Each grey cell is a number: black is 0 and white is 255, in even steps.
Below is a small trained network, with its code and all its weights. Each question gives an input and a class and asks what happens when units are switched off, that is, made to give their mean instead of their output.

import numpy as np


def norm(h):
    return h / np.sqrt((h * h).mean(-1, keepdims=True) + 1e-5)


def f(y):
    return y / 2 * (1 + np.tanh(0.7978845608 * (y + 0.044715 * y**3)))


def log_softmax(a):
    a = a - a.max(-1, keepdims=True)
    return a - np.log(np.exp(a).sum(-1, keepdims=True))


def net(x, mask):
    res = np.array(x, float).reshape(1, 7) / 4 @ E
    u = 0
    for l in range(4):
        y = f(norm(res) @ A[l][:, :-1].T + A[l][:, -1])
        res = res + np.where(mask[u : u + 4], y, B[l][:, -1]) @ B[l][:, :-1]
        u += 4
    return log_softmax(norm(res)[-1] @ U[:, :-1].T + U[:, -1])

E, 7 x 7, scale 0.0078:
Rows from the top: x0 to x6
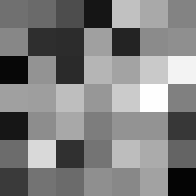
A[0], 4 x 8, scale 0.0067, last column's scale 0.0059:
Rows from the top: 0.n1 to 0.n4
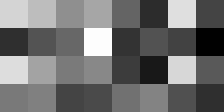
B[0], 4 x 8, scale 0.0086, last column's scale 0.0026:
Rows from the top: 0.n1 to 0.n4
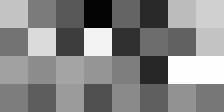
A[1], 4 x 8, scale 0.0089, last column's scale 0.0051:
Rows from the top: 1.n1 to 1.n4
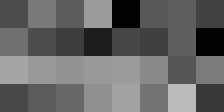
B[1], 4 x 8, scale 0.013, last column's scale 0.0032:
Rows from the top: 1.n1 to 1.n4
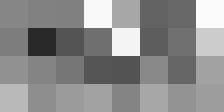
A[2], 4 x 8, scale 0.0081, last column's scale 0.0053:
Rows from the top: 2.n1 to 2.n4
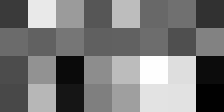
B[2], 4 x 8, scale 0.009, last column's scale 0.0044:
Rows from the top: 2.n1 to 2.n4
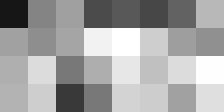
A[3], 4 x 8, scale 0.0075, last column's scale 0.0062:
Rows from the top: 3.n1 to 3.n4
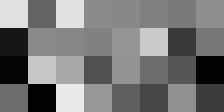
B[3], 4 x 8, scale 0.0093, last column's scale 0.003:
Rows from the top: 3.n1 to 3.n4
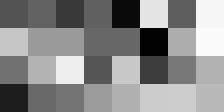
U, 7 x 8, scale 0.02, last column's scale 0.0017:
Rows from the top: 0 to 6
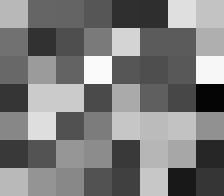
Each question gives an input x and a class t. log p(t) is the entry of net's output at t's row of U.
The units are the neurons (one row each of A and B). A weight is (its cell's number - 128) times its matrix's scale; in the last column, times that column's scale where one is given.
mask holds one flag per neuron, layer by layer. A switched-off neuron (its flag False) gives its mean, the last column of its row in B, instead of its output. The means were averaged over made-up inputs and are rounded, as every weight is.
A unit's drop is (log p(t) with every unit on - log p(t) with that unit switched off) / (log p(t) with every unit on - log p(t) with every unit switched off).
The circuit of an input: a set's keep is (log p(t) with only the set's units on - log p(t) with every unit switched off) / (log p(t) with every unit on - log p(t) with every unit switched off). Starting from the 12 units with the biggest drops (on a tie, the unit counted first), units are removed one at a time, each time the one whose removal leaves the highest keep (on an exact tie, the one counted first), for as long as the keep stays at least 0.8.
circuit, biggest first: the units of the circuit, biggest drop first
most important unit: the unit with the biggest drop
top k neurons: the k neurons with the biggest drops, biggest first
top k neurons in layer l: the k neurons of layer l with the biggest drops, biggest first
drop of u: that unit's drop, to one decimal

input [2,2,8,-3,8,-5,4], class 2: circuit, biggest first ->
(1.n1 0.n2)
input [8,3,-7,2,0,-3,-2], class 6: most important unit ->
3.n1
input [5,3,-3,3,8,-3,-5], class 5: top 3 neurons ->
(2.n4 2.n3 3.n4)
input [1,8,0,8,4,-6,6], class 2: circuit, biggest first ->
(0.n2 3.n2)
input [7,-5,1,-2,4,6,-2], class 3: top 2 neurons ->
(2.n1 3.n3)
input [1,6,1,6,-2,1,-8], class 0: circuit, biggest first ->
(0.n1 0.n3)
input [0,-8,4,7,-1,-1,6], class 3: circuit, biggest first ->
(2.n1 3.n3)
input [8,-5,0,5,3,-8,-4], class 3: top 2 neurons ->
(0.n3 1.n4)
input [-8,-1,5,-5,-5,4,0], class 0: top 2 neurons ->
(0.n1 0.n3)
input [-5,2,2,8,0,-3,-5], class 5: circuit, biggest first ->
(3.n1 2.n3)
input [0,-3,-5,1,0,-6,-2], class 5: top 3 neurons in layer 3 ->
(3.n1 3.n4 3.n2)
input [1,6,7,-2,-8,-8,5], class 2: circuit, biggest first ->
(1.n1 0.n2)
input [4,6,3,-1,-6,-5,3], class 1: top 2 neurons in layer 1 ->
(1.n2 1.n1)
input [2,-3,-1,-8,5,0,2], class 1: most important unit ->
1.n2
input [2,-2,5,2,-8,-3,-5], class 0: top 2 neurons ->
(0.n1 0.n3)
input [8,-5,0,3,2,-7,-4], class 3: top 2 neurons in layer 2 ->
(2.n1 2.n2)
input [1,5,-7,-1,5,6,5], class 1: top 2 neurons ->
(1.n2 0.n4)
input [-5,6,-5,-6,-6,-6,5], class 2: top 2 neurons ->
(1.n1 0.n2)
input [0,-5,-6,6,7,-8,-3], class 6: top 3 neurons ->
(3.n1 0.n3 1.n3)
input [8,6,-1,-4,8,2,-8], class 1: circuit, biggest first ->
(1.n2)
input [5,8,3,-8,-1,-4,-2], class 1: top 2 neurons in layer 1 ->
(1.n2 1.n1)
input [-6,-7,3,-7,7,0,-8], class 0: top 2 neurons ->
(0.n1 0.n3)
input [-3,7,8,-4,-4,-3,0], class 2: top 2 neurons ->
(1.n1 0.n2)
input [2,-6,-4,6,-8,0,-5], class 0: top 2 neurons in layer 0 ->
(0.n1 0.n3)
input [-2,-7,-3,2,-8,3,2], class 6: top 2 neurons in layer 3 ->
(3.n1 3.n2)
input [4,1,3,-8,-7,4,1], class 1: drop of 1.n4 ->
-0.1
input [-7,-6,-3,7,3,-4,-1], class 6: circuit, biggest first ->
(3.n1)
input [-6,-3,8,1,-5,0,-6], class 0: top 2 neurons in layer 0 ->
(0.n1 0.n3)
